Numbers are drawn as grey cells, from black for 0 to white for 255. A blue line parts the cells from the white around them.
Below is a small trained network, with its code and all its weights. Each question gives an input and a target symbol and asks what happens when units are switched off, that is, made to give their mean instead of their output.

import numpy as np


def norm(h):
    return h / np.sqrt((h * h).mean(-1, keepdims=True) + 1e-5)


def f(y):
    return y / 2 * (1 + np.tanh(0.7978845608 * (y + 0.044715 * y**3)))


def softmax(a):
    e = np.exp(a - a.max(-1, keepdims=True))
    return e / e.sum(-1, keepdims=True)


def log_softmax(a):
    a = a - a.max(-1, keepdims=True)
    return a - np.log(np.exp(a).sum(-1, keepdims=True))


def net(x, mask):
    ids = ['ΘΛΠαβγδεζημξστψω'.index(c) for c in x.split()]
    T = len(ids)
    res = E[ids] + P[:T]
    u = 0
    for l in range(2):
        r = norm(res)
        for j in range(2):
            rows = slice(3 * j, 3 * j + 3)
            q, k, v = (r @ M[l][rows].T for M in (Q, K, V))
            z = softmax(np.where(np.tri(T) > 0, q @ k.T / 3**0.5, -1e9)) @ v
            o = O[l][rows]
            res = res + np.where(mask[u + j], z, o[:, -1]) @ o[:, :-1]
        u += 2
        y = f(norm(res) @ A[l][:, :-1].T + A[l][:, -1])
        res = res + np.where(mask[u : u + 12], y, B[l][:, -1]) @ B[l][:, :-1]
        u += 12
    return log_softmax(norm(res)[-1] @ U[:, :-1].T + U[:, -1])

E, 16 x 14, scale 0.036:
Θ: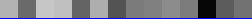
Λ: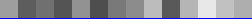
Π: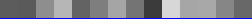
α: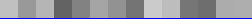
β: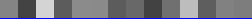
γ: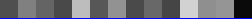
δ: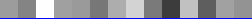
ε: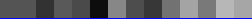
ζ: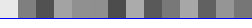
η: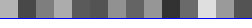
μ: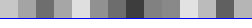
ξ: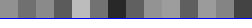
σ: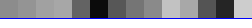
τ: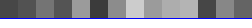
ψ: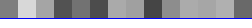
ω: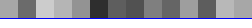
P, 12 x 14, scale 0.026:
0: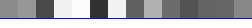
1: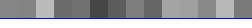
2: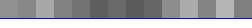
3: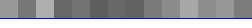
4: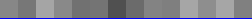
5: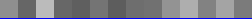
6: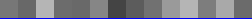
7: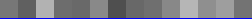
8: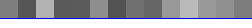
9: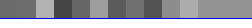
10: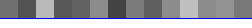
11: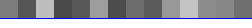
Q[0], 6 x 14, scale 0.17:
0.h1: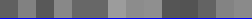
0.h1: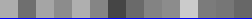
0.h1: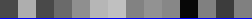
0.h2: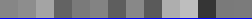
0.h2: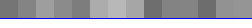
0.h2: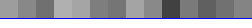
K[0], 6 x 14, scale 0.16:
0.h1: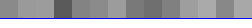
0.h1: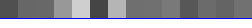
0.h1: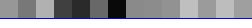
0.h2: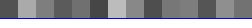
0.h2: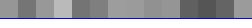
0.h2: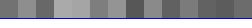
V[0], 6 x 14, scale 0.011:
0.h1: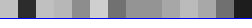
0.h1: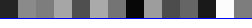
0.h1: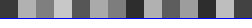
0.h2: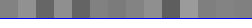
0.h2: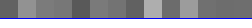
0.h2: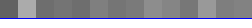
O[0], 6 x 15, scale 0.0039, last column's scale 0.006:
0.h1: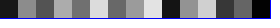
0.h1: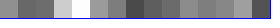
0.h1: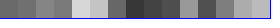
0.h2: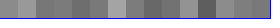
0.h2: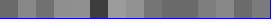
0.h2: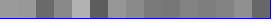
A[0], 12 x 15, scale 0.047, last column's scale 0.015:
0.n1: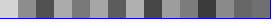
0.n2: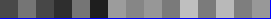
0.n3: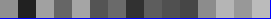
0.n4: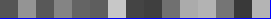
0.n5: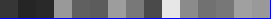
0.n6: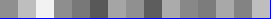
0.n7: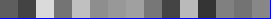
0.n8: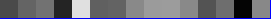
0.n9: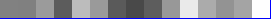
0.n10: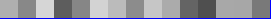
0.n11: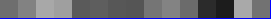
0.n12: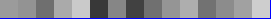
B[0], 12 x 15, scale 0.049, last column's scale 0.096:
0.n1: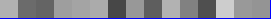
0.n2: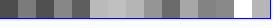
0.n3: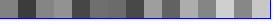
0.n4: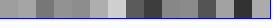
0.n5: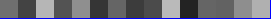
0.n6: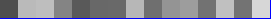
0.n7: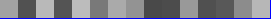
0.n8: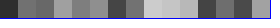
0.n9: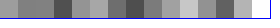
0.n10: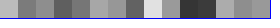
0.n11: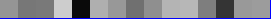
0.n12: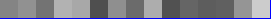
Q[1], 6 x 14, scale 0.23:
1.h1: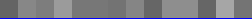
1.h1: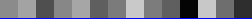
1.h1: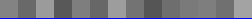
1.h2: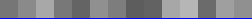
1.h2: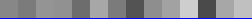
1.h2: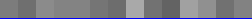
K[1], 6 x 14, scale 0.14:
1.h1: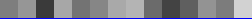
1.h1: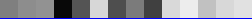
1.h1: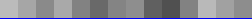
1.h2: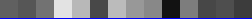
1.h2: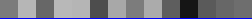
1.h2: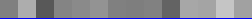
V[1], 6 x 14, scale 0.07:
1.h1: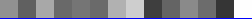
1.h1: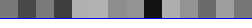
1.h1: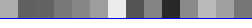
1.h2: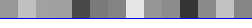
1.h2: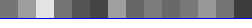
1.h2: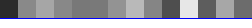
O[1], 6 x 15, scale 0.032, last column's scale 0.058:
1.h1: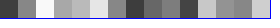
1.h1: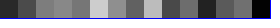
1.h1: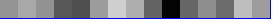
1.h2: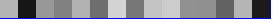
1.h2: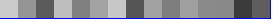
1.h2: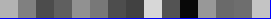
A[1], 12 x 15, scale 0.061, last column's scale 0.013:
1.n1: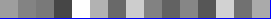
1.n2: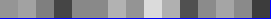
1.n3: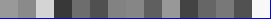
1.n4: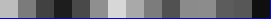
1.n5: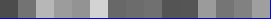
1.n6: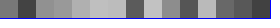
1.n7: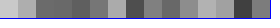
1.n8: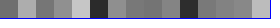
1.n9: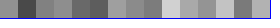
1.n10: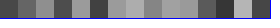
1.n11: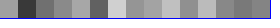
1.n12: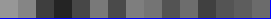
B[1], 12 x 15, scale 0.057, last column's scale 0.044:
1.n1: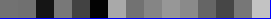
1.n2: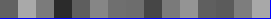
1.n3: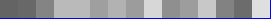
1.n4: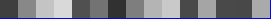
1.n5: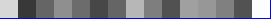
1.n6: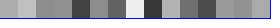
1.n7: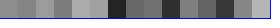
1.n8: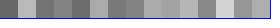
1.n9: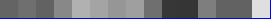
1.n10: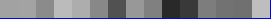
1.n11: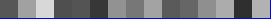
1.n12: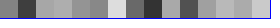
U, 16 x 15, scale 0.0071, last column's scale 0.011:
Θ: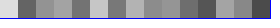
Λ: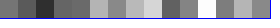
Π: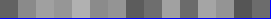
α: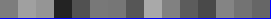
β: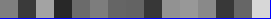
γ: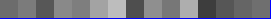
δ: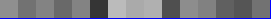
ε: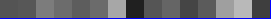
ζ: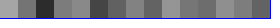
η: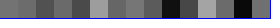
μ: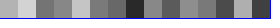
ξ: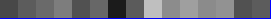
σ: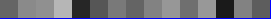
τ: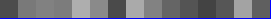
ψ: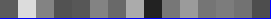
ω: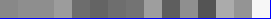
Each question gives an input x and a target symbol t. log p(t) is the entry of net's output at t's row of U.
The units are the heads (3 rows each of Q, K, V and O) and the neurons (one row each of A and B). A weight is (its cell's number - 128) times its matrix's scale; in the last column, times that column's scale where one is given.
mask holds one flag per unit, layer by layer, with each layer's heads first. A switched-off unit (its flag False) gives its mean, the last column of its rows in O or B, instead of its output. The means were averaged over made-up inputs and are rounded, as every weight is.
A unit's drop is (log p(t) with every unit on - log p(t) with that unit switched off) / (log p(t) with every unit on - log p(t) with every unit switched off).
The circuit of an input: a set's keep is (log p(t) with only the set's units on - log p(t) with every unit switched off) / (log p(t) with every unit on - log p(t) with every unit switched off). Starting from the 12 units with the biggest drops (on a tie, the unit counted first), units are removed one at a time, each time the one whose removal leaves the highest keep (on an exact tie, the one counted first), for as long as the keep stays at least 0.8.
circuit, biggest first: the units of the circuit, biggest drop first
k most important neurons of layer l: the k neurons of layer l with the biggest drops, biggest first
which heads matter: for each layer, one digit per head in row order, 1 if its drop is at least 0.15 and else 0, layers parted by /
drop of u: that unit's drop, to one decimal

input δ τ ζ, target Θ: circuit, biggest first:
[1.h1, 1.h2, 1.n6, 0.n9]
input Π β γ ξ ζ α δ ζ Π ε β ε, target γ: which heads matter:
00 / 11
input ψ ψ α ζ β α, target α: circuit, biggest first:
[1.n2, 0.n10]
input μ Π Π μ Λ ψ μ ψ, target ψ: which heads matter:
00 / 00
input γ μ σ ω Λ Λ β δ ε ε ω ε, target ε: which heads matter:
00 / 00
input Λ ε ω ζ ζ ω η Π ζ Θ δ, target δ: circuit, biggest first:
[0.n7, 1.n1, 1.n3]
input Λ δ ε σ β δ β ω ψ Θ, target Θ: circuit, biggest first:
[0.n1, 0.n10]
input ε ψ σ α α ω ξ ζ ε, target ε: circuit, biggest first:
[0.n5, 0.n2]
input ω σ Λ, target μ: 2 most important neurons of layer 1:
[1.n7, 1.n5]
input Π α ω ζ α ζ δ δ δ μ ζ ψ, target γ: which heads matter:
00 / 10
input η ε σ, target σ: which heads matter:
00 / 00
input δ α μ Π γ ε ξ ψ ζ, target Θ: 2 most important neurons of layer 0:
[0.n9, 0.n7]
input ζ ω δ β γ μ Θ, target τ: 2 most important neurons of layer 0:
[0.n9, 0.n1]
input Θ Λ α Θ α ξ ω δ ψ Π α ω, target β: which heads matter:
10 / 10
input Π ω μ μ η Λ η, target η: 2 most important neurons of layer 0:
[0.n12, 0.n9]
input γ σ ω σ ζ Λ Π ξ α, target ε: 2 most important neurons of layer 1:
[1.n12, 1.n1]
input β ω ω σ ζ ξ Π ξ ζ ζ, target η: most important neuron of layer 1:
[1.n5]
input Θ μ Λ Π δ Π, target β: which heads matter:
10 / 11
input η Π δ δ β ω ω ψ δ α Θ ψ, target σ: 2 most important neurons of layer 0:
[0.n9, 0.n5]
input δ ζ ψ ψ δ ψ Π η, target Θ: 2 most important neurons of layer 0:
[0.n7, 0.n9]
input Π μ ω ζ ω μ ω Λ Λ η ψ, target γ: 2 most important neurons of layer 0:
[0.n9, 0.n5]
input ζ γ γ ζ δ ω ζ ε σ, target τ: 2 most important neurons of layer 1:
[1.n10, 1.n9]
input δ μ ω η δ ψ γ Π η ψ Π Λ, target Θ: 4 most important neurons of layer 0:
[0.n9, 0.n7, 0.n6, 0.n3]
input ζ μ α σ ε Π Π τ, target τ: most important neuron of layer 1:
[1.n10]
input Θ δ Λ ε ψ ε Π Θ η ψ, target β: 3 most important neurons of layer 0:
[0.n9, 0.n7, 0.n1]
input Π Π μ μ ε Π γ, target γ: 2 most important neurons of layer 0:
[0.n9, 0.n4]
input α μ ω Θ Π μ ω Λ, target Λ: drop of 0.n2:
0.3
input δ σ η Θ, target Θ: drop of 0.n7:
0.3
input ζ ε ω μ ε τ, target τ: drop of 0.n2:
0.1
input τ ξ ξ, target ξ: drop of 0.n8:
0.5
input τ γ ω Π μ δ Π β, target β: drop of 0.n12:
0.2
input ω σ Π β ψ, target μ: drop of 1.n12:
0.0
